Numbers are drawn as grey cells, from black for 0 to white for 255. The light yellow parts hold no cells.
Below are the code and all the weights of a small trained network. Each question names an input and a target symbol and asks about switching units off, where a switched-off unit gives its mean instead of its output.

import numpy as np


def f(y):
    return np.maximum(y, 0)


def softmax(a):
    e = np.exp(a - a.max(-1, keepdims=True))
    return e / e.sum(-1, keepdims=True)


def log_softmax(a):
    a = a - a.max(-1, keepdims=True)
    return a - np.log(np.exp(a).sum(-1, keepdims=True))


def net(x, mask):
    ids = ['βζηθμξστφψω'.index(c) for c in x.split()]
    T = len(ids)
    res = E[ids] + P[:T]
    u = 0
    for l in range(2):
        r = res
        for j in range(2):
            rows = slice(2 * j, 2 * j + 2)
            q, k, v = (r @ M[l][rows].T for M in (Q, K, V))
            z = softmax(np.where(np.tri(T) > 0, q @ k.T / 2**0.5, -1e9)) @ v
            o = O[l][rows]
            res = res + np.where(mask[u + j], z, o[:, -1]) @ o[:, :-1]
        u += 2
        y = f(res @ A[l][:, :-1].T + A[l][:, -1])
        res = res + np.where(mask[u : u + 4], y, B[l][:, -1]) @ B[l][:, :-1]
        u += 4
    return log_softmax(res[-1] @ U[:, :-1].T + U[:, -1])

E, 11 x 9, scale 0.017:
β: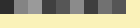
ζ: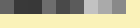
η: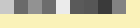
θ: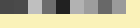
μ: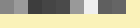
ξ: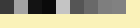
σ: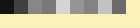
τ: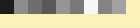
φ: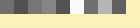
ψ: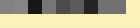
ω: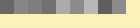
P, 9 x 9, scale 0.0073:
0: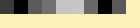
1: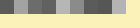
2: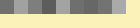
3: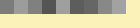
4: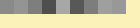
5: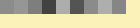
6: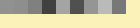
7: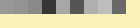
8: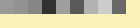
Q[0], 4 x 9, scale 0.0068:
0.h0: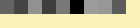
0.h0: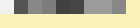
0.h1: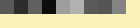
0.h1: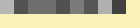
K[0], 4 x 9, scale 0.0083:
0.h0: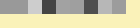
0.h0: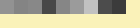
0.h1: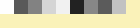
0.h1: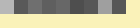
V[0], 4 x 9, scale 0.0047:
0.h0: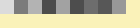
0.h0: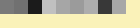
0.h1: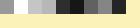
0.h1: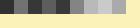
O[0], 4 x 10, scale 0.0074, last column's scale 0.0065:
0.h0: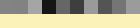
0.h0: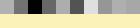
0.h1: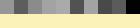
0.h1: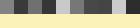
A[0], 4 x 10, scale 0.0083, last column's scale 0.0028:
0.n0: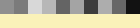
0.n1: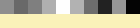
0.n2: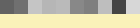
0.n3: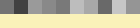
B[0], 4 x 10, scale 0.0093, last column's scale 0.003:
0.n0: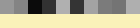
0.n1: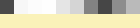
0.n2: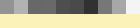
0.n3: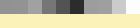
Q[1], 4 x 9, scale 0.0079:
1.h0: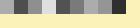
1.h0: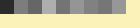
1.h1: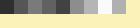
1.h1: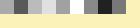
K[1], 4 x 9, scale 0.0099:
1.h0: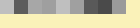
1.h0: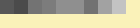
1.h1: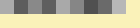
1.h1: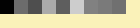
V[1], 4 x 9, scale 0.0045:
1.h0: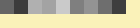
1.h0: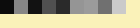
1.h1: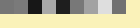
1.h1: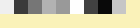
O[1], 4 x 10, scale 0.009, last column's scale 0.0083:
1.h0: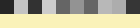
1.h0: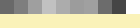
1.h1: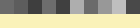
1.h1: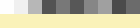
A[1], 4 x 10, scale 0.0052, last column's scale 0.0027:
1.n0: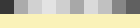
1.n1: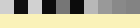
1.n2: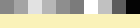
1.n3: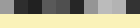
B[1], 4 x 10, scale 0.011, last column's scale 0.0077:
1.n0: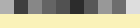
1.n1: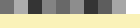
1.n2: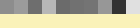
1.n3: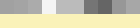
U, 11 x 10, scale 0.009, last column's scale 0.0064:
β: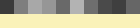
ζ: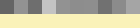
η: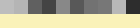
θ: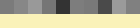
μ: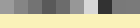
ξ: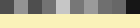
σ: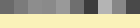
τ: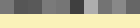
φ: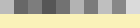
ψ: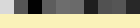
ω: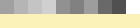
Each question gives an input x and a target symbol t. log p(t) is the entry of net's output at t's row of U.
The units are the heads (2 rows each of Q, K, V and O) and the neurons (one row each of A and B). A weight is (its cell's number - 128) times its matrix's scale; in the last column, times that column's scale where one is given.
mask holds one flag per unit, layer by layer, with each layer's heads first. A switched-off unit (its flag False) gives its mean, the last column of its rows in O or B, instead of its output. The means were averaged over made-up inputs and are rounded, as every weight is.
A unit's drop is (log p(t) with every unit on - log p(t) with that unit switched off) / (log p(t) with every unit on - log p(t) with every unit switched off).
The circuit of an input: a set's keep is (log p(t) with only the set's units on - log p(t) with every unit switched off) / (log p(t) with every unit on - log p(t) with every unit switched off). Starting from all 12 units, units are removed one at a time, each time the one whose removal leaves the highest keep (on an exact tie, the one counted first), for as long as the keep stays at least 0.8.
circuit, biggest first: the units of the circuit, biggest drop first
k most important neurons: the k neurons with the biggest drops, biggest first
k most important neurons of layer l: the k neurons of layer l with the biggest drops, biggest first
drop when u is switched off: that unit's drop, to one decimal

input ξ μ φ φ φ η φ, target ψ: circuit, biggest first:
[0.n0, 0.n2]
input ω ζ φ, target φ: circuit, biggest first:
[1.h1, 0.h1, 1.n1]
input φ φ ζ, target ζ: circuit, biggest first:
[1.n3, 1.h1]
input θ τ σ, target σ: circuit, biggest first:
[1.n0, 0.h1, 0.h0, 0.n1]
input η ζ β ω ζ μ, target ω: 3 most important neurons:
[1.n2, 0.n3, 0.n0]
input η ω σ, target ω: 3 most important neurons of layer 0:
[0.n3, 0.n1, 0.n2]
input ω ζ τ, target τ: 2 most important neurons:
[1.n0, 0.n2]
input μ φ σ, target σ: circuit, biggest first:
[0.h1, 0.h0, 1.n0]
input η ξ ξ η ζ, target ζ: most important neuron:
[1.n3]
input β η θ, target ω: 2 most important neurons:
[1.n2, 0.n1]
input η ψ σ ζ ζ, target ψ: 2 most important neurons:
[1.n1, 0.n1]
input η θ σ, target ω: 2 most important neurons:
[0.n3, 1.n1]
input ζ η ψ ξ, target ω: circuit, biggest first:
[1.h1, 0.n1]
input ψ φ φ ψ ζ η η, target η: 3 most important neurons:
[1.n2, 1.n0, 0.n1]
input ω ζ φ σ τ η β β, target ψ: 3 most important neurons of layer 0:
[0.n0, 0.n2, 0.n1]
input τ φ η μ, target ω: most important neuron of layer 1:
[1.n2]
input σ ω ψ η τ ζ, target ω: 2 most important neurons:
[1.n3, 1.n0]
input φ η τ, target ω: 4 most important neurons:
[1.n2, 0.n1, 0.n0, 0.n2]
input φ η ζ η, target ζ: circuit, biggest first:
[1.h1, 0.h1, 1.n0]
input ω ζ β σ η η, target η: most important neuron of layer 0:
[0.n2]
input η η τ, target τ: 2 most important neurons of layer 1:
[1.n0, 1.n3]
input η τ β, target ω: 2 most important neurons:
[0.n3, 1.n0]
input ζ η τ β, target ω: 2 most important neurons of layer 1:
[1.n0, 1.n2]
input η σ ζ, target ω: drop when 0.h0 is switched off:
-0.1
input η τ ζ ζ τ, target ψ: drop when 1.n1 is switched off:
0.5
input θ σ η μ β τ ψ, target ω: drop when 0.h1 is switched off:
-0.2
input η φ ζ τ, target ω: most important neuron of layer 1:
[1.n2]
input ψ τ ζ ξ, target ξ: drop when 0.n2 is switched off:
0.1
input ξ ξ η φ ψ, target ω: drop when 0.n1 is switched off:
-0.1
